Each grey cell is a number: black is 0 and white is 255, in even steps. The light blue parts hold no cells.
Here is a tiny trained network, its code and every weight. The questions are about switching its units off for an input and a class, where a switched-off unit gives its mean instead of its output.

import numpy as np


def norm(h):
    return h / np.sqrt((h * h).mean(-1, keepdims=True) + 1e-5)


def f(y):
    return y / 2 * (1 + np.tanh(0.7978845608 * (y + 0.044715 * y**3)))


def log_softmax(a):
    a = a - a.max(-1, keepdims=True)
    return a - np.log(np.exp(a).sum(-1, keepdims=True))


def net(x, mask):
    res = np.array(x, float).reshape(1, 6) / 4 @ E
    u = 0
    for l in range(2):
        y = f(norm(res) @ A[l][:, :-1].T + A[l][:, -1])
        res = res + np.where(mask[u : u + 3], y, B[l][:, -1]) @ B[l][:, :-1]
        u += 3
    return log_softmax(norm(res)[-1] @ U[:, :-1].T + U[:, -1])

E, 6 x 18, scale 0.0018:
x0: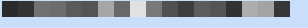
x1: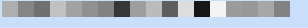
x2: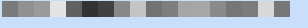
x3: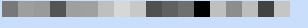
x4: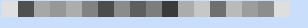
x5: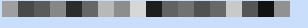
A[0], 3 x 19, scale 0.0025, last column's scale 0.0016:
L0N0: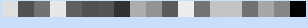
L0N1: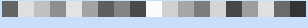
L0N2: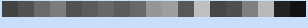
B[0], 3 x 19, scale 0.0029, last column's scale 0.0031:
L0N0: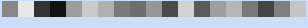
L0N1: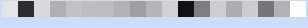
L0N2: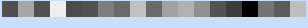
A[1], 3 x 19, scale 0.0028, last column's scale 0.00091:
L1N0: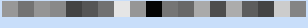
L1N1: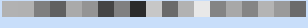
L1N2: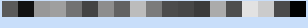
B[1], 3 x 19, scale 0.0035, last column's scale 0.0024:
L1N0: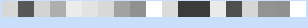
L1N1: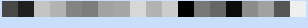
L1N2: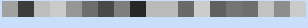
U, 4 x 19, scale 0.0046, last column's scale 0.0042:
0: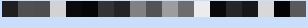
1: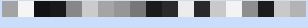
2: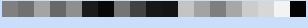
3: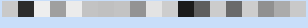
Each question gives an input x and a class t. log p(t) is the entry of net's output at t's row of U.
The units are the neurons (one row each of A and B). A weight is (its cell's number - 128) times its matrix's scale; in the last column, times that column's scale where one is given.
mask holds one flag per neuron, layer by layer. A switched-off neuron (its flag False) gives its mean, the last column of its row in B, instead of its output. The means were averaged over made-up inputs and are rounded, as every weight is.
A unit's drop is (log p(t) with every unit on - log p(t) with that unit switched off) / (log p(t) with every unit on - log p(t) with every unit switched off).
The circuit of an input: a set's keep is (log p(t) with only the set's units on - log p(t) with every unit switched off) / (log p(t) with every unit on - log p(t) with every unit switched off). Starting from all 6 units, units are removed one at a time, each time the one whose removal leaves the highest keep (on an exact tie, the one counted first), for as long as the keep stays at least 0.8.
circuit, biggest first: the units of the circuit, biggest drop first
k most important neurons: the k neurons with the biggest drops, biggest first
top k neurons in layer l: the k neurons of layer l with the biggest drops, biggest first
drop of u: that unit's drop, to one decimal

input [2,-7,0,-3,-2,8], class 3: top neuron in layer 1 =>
(L1N0)
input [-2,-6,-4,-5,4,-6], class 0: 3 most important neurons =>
(L1N0; L0N2; L0N0)
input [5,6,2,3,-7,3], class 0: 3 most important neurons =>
(L1N0; L0N1; L1N2)
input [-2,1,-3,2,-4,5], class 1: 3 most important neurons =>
(L1N1; L0N1; L1N2)
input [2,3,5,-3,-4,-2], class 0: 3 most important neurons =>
(L1N0; L0N2; L1N1)
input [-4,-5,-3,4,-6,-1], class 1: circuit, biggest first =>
(L1N1; L0N1)
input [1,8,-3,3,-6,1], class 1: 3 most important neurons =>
(L1N1; L1N0; L0N1)
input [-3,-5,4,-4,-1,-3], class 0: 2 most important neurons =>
(L0N2; L1N0)
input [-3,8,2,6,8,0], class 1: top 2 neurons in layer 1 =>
(L1N0; L1N2)
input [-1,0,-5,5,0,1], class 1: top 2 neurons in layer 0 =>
(L0N1; L0N2)
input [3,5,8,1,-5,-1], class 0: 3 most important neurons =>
(L1N0; L1N2; L1N1)
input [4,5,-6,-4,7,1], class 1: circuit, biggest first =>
(L0N0; L1N0)
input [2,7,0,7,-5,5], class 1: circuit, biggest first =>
(L0N1; L1N0)
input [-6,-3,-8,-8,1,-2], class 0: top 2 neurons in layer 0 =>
(L0N1; L0N0)
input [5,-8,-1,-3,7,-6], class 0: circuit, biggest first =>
(L0N2)
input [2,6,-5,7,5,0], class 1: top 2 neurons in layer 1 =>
(L1N0; L1N1)
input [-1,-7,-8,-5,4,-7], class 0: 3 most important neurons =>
(L1N0; L0N2; L0N0)
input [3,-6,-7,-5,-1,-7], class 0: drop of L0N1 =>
0.0
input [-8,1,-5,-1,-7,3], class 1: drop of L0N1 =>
0.1
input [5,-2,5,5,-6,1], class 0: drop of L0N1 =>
0.5
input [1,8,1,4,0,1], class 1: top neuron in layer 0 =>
(L0N0)
